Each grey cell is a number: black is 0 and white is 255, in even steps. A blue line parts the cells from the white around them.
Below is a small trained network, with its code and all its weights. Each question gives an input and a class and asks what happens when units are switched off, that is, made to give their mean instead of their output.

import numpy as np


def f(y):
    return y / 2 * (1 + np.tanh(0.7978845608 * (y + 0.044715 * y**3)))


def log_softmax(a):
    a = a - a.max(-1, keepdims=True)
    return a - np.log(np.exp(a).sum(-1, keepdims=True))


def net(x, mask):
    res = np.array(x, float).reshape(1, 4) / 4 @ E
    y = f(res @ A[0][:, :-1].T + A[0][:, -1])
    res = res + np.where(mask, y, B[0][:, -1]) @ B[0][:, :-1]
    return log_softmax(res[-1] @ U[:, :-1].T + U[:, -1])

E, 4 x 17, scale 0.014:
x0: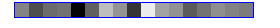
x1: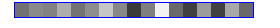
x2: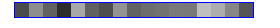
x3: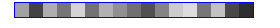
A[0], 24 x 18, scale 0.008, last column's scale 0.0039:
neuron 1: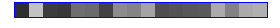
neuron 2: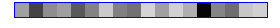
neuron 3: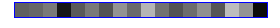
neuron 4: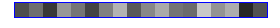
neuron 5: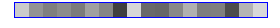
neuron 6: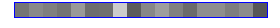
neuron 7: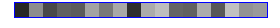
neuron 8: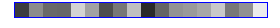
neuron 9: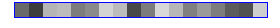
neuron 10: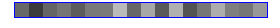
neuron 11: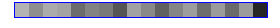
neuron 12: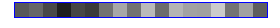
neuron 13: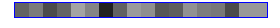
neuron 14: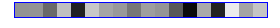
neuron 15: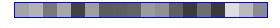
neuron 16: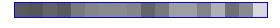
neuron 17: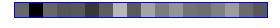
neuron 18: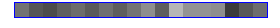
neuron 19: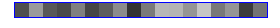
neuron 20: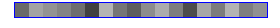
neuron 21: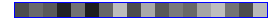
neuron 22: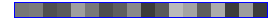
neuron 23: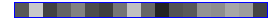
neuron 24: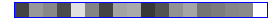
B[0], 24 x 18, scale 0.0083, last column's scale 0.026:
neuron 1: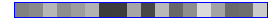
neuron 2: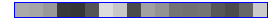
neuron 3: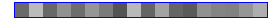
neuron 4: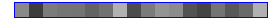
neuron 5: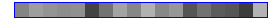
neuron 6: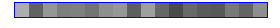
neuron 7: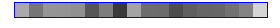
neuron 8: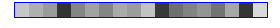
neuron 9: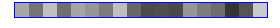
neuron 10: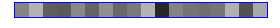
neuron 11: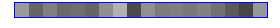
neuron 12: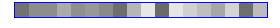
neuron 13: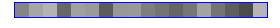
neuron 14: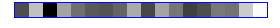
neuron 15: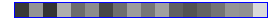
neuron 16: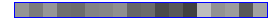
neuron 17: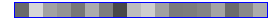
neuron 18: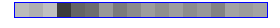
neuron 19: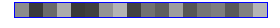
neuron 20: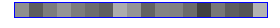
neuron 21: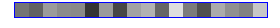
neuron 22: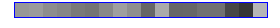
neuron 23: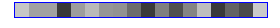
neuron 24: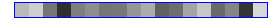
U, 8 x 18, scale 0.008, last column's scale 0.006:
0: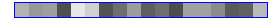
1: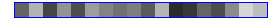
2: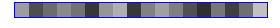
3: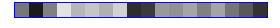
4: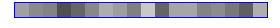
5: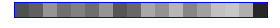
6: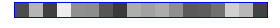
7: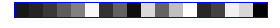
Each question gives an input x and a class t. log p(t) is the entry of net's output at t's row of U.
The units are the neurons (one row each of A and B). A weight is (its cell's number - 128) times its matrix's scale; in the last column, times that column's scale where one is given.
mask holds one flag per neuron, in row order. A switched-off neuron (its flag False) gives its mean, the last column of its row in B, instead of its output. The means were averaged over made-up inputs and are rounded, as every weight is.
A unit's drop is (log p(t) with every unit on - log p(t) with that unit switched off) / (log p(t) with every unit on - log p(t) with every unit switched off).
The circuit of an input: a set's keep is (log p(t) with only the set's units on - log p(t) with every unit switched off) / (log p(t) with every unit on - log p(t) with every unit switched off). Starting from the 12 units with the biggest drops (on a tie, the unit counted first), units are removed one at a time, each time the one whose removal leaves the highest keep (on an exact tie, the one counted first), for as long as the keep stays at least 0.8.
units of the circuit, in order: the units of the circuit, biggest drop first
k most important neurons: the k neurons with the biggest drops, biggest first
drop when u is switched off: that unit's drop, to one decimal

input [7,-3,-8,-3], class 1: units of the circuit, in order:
(neuron 14)
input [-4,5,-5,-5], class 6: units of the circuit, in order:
(neuron 2; neuron 23)
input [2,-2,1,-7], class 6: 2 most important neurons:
(neuron 2; neuron 9)
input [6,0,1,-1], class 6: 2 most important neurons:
(neuron 12; neuron 17)
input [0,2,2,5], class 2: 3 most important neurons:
(neuron 1; neuron 12; neuron 23)
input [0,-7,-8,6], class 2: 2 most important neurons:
(neuron 12; neuron 5)
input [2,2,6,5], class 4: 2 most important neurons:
(neuron 14; neuron 12)
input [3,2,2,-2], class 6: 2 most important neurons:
(neuron 23; neuron 2)
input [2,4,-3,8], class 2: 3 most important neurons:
(neuron 2; neuron 1; neuron 12)
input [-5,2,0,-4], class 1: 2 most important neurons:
(neuron 9; neuron 15)
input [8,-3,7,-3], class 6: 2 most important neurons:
(neuron 3; neuron 17)
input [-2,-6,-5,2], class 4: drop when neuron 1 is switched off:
0.2
